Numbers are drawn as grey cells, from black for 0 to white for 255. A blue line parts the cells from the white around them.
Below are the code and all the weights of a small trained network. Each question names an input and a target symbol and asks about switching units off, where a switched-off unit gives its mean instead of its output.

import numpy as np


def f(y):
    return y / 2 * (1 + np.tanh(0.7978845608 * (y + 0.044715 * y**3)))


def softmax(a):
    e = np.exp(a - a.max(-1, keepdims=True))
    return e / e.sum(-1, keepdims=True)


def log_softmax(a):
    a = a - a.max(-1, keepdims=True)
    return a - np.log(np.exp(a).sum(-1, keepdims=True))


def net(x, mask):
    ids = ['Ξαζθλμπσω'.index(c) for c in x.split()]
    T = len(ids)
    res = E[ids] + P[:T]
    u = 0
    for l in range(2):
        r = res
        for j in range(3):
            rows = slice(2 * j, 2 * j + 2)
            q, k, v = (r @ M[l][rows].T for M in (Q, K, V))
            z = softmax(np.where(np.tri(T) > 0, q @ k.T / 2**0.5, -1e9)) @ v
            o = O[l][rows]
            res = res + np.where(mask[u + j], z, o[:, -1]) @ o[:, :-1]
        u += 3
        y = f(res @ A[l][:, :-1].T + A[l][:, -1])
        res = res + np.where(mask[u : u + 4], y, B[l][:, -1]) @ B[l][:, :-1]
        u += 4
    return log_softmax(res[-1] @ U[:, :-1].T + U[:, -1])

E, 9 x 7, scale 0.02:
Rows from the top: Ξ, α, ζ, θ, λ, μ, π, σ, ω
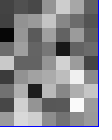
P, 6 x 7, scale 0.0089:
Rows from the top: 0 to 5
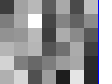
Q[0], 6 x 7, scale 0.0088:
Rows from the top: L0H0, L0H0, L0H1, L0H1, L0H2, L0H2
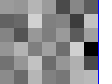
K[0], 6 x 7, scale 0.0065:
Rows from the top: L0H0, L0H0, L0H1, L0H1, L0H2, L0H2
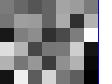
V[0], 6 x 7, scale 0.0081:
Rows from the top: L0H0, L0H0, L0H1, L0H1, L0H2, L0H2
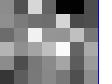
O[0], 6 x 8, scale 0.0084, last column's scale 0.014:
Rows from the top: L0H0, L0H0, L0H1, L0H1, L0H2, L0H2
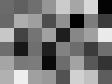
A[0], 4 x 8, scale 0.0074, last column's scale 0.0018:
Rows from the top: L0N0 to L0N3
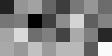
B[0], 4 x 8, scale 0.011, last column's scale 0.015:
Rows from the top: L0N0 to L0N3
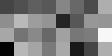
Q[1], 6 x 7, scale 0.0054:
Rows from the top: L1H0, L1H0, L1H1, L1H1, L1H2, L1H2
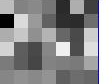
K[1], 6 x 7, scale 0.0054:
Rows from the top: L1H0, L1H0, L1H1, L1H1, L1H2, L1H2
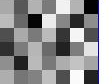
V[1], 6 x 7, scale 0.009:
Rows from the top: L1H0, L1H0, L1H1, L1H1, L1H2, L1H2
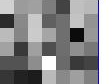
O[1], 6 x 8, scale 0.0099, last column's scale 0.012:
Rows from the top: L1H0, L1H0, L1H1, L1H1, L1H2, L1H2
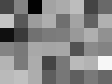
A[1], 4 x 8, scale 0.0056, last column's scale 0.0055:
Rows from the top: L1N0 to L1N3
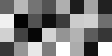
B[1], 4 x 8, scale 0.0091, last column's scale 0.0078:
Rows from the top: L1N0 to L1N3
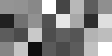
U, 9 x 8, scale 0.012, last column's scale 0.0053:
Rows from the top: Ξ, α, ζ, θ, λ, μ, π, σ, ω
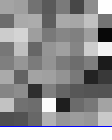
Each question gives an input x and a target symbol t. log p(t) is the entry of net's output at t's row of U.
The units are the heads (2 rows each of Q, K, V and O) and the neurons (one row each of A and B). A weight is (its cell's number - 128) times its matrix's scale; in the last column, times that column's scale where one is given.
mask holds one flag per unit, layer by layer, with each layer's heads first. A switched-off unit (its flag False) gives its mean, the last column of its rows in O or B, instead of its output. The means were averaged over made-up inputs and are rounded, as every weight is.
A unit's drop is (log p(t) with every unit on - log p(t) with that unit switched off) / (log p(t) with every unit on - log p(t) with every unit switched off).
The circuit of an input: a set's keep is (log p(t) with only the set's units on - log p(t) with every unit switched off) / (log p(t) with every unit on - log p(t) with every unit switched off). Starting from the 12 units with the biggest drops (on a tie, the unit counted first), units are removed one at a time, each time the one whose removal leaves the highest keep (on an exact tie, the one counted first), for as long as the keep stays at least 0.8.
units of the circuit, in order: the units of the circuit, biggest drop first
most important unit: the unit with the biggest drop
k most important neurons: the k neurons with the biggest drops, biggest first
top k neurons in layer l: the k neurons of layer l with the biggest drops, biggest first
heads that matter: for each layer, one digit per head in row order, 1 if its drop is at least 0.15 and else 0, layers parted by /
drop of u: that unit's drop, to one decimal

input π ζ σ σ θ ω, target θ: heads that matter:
010 / 100
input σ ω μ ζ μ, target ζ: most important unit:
L1H2
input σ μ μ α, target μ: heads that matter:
010 / 001
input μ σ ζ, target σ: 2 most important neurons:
(L0N3; L1N1)
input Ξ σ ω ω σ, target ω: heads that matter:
001 / 011
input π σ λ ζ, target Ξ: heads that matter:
111 / 100
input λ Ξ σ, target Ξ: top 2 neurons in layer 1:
(L1N1; L1N3)
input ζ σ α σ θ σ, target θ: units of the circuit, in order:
(L0H1; L0N3; L1N3)
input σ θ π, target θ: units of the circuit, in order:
(L0H1; L0H0)
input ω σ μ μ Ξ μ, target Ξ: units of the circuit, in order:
(L0H0; L1H0)
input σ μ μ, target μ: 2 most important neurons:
(L1N1; L0N2)
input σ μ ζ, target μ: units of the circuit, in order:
(L0N3; L1N1; L1N3; L1H0)
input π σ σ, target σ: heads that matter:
011 / 001
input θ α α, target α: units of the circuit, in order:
(L1H2)
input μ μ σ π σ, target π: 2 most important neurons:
(L0N3; L1N3)
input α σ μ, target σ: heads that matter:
011 / 000
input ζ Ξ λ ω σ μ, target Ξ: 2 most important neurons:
(L0N3; L1N1)
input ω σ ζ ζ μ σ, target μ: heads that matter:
000 / 000
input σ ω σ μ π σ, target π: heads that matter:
010 / 100
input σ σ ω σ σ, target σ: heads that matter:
110 / 000
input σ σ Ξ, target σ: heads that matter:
000 / 000
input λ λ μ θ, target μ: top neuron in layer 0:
(L0N2)
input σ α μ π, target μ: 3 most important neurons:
(L1N1; L0N3; L1N3)
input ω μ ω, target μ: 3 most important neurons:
(L0N2; L0N1; L1N1)
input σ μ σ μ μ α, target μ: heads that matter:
000 / 001
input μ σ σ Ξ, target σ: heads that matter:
010 / 000
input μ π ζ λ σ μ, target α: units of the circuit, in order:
(L1H0)
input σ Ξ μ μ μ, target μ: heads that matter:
010 / 001
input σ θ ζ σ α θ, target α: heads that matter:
010 / 000
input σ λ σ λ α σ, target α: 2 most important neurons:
(L1N3; L1N1)
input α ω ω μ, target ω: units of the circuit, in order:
(L0H2; L1H2)
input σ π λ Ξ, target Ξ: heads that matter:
110 / 100
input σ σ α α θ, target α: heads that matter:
010 / 001
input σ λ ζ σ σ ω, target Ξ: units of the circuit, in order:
(L1H0)
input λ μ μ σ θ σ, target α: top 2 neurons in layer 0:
(L0N1; L0N0)
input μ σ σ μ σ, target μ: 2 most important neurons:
(L1N1; L1N3)
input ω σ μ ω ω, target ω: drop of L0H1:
0.1
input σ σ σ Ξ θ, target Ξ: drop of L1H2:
0.2
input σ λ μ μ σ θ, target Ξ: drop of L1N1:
-0.1
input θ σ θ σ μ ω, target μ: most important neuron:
(L1N1)
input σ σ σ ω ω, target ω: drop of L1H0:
0.1
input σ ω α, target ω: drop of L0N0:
0.0
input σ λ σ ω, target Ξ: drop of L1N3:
0.1
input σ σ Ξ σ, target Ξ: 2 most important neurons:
(L0N0; L1N3)
